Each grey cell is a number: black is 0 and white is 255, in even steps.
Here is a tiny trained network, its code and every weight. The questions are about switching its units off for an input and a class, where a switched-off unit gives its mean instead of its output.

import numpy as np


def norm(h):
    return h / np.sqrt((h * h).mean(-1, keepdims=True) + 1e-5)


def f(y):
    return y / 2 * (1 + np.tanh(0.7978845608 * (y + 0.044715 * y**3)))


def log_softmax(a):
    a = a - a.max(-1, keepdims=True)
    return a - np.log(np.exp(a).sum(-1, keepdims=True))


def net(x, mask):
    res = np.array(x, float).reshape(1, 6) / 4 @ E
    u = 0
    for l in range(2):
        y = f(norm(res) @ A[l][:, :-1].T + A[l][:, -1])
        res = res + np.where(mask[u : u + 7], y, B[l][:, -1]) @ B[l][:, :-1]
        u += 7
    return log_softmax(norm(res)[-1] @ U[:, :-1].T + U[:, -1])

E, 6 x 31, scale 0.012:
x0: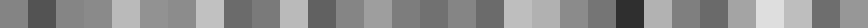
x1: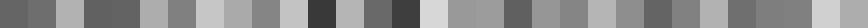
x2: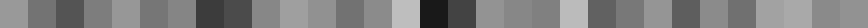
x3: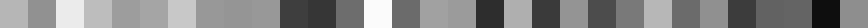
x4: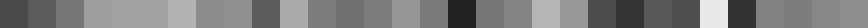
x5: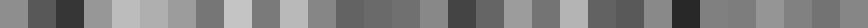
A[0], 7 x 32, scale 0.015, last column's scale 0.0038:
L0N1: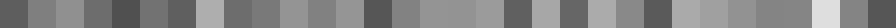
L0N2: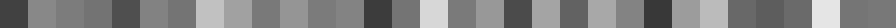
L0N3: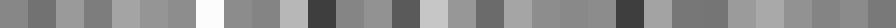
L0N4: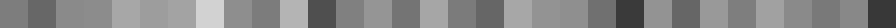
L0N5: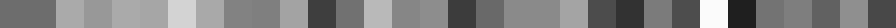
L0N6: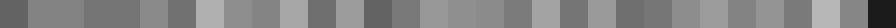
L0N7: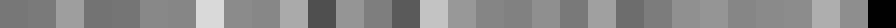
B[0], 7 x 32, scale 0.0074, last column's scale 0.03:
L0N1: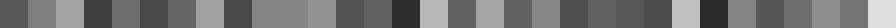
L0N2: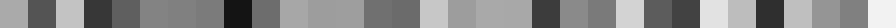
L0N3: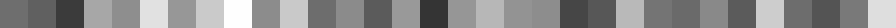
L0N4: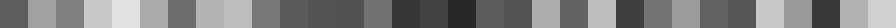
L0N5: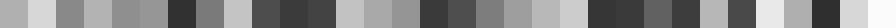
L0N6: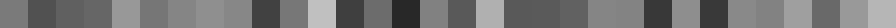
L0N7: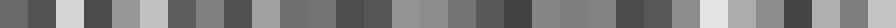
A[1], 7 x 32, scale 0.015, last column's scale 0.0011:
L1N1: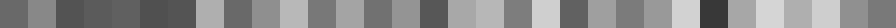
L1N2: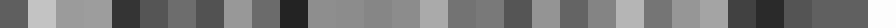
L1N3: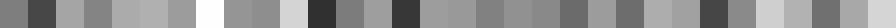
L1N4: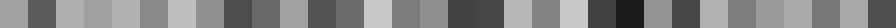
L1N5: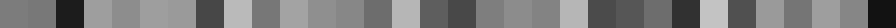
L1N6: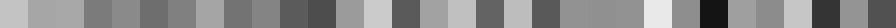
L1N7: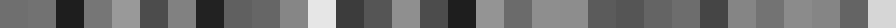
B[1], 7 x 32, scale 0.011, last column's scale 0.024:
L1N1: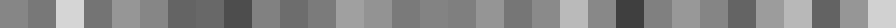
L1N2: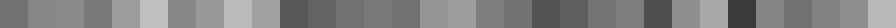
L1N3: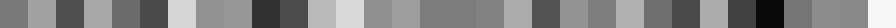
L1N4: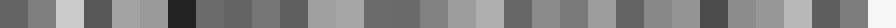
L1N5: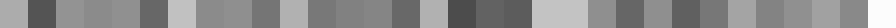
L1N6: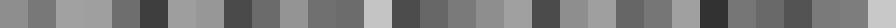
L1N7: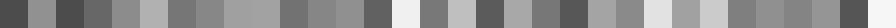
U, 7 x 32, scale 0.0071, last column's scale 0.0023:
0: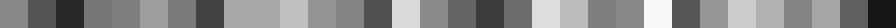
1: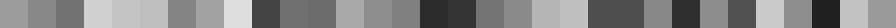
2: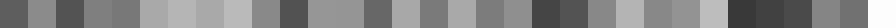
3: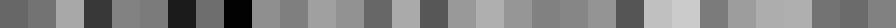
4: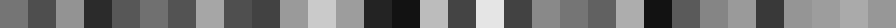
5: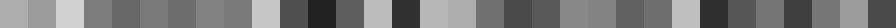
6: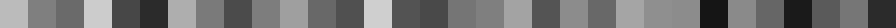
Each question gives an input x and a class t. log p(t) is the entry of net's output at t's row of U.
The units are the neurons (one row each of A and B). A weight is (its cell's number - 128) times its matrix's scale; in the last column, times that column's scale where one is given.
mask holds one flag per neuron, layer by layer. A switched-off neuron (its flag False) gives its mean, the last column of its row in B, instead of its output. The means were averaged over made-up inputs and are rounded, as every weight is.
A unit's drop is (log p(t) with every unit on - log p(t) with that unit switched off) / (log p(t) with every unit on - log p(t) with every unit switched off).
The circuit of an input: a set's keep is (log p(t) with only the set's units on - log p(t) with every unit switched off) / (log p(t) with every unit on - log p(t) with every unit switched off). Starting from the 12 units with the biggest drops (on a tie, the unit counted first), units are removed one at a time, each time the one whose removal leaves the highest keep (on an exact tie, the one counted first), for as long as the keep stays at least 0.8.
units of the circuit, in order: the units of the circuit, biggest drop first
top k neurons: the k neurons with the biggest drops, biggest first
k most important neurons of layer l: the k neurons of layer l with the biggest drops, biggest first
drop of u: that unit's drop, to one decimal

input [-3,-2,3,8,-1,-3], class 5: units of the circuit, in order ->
(L0N3; L1N6)
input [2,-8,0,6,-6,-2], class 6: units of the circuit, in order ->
(L1N6)
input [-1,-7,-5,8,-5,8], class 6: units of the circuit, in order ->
(L1N6; L0N7)
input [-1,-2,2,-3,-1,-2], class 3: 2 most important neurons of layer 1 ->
(L1N1; L1N3)
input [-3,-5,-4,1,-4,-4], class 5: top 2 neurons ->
(L1N2; L1N6)
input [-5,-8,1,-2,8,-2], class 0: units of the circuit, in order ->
(L1N7; L1N5; L0N4)
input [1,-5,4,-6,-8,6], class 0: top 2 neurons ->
(L1N7; L0N1)
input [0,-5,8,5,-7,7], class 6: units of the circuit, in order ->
(L1N6; L0N7; L0N5)
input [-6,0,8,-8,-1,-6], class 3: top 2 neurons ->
(L1N7; L1N3)
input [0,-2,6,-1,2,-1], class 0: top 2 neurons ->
(L1N5; L0N2)
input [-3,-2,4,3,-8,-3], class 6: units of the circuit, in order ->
(L1N6; L0N7)
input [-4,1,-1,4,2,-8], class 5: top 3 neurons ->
(L1N3; L1N7; L0N3)
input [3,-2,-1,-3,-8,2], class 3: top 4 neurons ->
(L1N1; L0N5; L0N4; L0N3)
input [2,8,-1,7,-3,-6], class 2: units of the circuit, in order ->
(L1N3)
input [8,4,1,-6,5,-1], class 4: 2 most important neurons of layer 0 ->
(L0N2; L0N1)
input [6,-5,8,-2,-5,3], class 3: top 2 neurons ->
(L0N3; L1N1)
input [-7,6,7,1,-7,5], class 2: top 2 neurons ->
(L0N5; L0N3)
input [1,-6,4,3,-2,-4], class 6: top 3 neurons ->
(L1N6; L0N7; L0N5)
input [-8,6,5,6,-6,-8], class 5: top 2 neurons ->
(L1N3; L1N7)
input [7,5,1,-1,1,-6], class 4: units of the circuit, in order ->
(L0N1)
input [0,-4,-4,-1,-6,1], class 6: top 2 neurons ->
(L1N6; L0N1)
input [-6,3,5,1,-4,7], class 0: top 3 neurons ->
(L0N2; L0N1; L0N5)
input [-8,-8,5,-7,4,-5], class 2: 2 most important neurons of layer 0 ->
(L0N5; L0N3)
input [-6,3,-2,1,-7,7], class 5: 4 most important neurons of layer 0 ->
(L0N3; L0N6; L0N7; L0N1)
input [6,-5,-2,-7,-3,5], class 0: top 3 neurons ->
(L1N7; L0N1; L0N2)
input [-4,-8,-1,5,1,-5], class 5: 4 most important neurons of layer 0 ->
(L0N6; L0N3; L0N1; L0N7)
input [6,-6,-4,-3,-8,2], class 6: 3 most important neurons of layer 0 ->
(L0N1; L0N7; L0N6)
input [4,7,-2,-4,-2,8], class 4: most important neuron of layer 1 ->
(L1N7)
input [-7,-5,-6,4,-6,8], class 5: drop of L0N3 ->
0.1
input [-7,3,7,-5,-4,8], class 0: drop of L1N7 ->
0.2
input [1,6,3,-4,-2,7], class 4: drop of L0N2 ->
0.3
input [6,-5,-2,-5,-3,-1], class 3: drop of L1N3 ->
0.0
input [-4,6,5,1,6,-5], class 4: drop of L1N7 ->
0.1
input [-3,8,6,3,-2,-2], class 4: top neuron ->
(L1N7)
